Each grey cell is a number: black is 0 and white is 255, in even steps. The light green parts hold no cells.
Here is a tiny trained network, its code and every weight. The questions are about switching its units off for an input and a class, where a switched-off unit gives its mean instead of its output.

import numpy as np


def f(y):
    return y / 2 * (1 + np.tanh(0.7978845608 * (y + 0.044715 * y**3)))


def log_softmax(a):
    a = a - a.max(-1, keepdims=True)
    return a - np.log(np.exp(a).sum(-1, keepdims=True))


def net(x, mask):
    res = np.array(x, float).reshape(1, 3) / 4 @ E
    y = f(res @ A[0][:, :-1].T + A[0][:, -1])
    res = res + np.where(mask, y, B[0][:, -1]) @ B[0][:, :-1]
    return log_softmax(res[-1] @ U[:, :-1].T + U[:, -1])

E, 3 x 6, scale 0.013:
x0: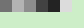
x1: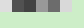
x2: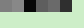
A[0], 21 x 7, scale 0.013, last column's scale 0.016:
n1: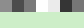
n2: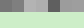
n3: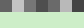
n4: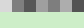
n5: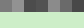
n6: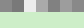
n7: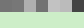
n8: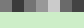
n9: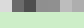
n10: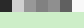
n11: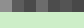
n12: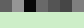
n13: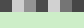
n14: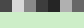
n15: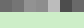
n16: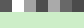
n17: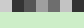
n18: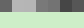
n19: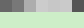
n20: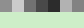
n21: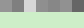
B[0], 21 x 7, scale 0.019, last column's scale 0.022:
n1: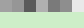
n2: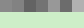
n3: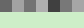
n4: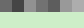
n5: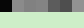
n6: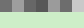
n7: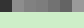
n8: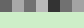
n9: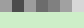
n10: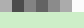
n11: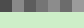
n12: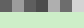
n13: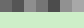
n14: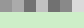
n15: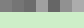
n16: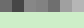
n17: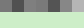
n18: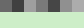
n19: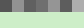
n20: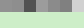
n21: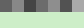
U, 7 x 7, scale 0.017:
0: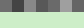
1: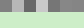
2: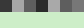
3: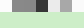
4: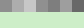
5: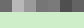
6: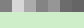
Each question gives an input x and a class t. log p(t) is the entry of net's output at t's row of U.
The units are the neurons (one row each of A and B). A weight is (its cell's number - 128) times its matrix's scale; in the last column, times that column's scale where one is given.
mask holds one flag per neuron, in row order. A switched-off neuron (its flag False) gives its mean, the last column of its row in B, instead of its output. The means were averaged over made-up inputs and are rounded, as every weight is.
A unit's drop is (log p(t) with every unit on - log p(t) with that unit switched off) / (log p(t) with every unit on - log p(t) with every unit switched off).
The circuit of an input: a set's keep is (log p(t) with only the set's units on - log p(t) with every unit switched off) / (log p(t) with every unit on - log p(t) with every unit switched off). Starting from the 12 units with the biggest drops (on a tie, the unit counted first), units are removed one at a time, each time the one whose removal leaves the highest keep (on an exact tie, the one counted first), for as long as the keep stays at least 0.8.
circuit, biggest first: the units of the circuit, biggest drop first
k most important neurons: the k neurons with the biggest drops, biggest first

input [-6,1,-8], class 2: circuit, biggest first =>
n19
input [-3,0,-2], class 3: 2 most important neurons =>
n14, n3
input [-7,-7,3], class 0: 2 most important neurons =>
n10, n14
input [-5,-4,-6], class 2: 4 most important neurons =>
n6, n14, n19, n21
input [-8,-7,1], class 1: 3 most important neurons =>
n1, n8, n9
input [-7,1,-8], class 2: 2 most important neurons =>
n19, n6
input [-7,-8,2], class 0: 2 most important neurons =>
n10, n18
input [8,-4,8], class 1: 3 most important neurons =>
n14, n3, n20
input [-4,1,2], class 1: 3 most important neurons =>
n10, n8, n1
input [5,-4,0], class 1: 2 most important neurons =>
n14, n9
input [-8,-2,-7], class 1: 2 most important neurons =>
n1, n8
